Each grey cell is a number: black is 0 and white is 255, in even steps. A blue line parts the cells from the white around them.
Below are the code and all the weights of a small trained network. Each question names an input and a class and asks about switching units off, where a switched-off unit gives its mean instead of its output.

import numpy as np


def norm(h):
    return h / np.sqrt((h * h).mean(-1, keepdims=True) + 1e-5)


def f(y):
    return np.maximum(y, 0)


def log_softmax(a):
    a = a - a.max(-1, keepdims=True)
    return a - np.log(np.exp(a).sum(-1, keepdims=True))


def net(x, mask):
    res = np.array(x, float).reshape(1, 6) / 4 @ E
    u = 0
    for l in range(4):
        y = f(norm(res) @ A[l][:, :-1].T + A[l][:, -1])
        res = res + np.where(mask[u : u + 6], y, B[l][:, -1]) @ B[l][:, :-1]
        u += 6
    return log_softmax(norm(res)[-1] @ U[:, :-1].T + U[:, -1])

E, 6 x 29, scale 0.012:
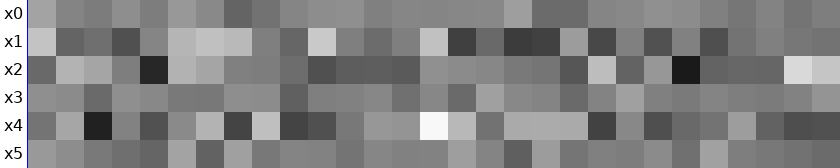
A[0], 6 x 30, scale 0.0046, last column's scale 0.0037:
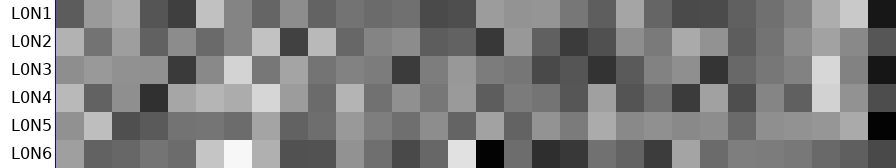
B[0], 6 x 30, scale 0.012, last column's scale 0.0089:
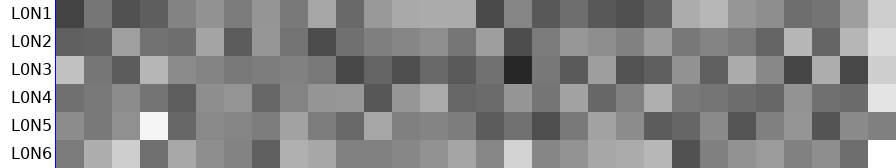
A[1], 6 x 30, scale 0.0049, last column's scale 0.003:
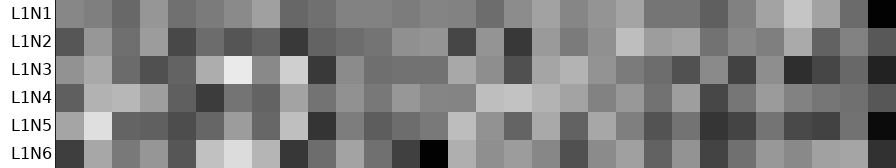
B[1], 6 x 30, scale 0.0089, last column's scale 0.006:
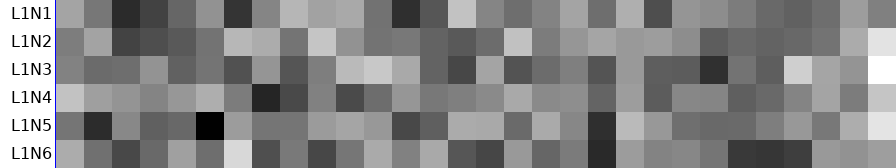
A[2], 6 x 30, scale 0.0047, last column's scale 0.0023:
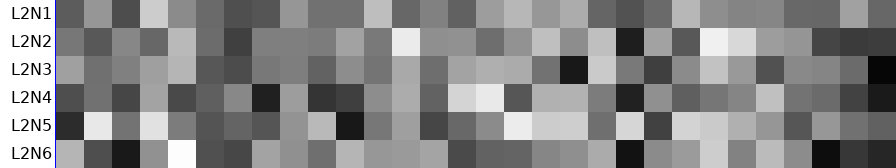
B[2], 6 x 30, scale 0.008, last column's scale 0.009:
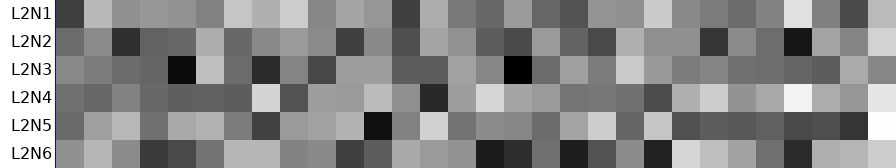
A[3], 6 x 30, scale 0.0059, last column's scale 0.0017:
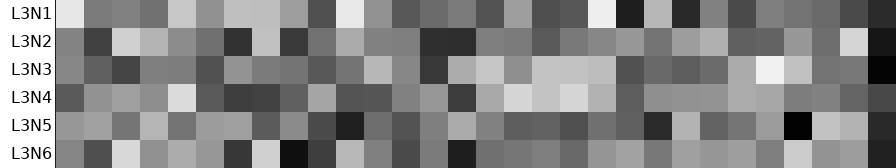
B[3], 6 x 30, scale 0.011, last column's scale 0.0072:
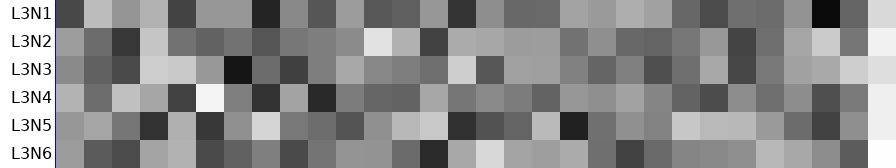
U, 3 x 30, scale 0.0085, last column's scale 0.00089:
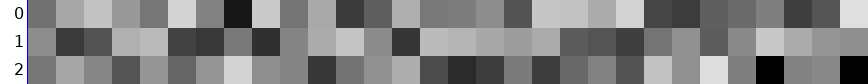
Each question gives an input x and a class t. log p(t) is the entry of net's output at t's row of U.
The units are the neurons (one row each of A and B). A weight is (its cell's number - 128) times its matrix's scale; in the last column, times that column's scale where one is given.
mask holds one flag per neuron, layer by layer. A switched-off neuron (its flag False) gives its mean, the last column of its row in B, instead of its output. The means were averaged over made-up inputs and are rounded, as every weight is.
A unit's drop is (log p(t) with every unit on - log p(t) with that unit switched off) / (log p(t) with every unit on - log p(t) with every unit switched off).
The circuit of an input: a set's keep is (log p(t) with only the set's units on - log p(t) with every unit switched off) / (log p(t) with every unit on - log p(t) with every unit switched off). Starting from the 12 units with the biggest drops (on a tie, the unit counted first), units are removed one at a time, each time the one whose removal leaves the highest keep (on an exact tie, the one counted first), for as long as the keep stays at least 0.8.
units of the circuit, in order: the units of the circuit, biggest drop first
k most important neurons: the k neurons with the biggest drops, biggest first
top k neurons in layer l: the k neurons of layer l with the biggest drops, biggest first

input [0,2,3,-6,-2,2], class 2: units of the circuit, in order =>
L0N3
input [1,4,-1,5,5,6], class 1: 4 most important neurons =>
L2N5, L3N3, L1N5, L1N2
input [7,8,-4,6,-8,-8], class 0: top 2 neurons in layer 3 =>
L3N1, L3N3
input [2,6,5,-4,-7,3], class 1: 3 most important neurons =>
L0N2, L2N5, L3N6
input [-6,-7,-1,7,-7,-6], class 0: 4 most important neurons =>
L2N5, L3N4, L1N3, L2N4
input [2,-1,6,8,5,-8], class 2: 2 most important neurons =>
L3N5, L1N6
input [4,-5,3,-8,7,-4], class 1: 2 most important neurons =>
L2N4, L0N6
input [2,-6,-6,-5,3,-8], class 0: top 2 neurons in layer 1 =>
L1N4, L1N2
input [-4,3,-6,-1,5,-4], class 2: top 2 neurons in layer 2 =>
L2N6, L2N2
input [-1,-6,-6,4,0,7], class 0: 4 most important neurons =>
L2N5, L0N1, L0N3, L1N4
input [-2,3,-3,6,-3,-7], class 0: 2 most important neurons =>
L2N4, L1N3
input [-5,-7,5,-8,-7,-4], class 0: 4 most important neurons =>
L2N5, L1N3, L2N4, L3N4
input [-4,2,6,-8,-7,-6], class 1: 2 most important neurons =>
L0N2, L3N6
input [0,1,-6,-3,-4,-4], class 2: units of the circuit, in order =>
L2N6
